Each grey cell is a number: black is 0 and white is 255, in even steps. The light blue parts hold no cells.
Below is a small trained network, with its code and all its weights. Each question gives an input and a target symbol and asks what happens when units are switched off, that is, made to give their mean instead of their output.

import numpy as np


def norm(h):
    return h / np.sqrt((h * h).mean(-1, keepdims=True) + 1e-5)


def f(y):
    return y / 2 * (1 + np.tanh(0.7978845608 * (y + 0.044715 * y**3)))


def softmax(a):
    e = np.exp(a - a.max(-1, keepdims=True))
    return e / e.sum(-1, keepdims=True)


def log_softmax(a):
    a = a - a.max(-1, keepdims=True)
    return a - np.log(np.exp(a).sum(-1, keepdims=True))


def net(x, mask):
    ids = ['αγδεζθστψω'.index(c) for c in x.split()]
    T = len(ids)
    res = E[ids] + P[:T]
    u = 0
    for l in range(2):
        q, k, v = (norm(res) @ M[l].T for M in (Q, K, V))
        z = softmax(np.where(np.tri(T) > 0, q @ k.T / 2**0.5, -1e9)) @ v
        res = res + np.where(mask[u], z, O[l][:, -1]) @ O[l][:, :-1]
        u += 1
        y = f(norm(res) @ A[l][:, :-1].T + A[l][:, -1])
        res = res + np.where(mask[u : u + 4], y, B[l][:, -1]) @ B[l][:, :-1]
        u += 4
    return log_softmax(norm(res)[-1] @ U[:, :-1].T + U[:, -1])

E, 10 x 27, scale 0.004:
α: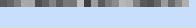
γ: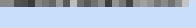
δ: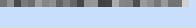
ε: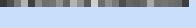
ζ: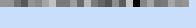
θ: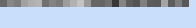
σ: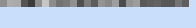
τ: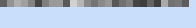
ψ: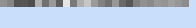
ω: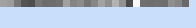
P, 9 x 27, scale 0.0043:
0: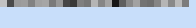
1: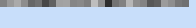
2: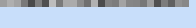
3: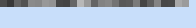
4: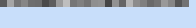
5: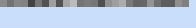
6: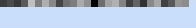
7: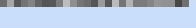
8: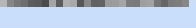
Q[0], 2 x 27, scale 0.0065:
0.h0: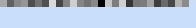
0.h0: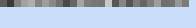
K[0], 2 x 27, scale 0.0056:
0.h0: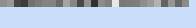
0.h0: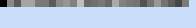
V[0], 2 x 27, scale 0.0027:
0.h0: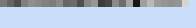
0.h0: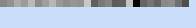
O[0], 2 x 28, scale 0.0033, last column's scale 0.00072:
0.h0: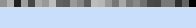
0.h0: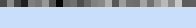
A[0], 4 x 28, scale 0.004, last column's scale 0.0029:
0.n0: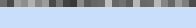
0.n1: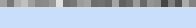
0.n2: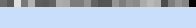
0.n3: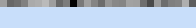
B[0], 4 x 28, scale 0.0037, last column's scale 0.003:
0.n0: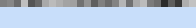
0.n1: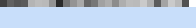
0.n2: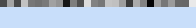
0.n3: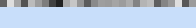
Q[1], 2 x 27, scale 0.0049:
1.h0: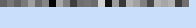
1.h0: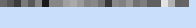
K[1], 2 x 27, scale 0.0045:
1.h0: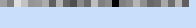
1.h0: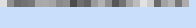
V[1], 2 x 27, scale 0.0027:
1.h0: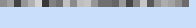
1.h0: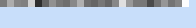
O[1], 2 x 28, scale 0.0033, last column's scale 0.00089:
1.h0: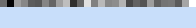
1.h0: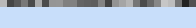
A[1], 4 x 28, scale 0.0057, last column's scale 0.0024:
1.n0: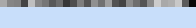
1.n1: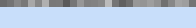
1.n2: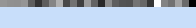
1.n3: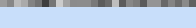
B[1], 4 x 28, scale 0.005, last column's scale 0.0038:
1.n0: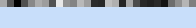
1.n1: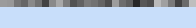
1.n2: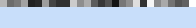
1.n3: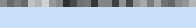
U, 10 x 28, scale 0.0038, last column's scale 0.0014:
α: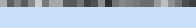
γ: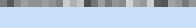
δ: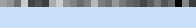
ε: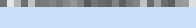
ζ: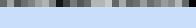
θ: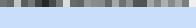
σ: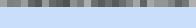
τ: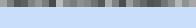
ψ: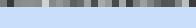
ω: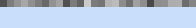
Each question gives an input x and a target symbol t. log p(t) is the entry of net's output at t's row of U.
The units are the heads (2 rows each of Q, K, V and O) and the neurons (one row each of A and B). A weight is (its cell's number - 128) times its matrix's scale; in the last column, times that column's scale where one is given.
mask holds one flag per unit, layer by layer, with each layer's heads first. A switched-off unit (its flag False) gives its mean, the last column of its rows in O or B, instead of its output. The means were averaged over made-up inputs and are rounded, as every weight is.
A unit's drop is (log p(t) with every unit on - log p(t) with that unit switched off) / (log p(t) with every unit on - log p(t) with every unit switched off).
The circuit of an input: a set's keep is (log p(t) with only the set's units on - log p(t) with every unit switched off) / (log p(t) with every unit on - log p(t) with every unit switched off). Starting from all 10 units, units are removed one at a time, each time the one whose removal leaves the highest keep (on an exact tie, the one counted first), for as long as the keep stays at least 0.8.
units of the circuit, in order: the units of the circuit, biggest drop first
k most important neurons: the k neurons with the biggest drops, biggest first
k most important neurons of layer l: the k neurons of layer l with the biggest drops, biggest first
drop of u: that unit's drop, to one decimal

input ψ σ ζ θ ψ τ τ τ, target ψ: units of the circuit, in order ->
[1.n3; 1.h0; 0.n1]
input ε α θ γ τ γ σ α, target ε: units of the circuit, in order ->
[1.h0; 1.n2]
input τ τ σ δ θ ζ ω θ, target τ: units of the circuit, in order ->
[0.h0; 1.n0; 0.n0]
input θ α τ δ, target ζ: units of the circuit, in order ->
[0.h0; 0.n3]
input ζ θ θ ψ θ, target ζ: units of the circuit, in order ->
[0.h0]
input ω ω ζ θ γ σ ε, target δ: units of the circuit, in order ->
[1.n1; 1.n3; 0.n0]
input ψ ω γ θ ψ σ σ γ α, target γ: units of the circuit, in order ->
[0.h0; 0.n1; 0.n2]
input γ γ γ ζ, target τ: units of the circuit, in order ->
[1.n0; 0.n0]
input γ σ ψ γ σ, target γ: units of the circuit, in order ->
[0.h0; 0.n1]
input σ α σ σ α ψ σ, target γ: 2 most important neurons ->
[0.n2; 0.n0]
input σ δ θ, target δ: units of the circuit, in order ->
[0.h0; 0.n1]
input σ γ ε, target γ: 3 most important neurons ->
[0.n1; 0.n2; 1.n2]
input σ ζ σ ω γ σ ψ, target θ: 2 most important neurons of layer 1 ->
[1.n3; 1.n1]
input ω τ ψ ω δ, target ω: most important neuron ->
[0.n1]
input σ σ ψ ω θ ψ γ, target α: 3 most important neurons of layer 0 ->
[0.n1; 0.n2; 0.n0]
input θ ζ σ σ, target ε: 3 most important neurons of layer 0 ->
[0.n0; 0.n3; 0.n2]
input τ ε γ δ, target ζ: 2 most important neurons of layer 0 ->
[0.n3; 0.n0]
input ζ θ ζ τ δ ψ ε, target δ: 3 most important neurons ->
[1.n1; 1.n3; 1.n2]
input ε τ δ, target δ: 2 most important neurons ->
[0.n1; 1.n2]
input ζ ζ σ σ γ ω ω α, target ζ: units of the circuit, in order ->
[0.h0]
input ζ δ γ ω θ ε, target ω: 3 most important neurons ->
[0.n1; 0.n2; 1.n2]
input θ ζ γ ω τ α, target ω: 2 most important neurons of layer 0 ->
[0.n1; 0.n2]
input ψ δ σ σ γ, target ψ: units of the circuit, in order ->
[1.h0; 1.n3; 0.n1]
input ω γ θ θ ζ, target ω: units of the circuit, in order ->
[0.h0; 0.n2]
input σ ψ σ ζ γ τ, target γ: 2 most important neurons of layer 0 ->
[0.n1; 0.n2]
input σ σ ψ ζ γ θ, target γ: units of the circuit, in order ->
[0.h0; 0.n1; 0.n2]
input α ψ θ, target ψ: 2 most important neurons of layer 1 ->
[1.n3; 1.n2]
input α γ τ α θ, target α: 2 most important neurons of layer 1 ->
[1.n3; 1.n2]
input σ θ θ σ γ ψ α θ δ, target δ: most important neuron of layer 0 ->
[0.n1]
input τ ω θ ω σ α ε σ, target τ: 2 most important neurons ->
[1.n0; 0.n2]
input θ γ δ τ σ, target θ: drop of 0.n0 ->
0.1
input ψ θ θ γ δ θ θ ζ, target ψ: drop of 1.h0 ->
0.3
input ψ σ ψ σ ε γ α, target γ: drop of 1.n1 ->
0.2
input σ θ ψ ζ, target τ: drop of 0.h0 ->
0.0
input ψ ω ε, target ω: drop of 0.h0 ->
1.2
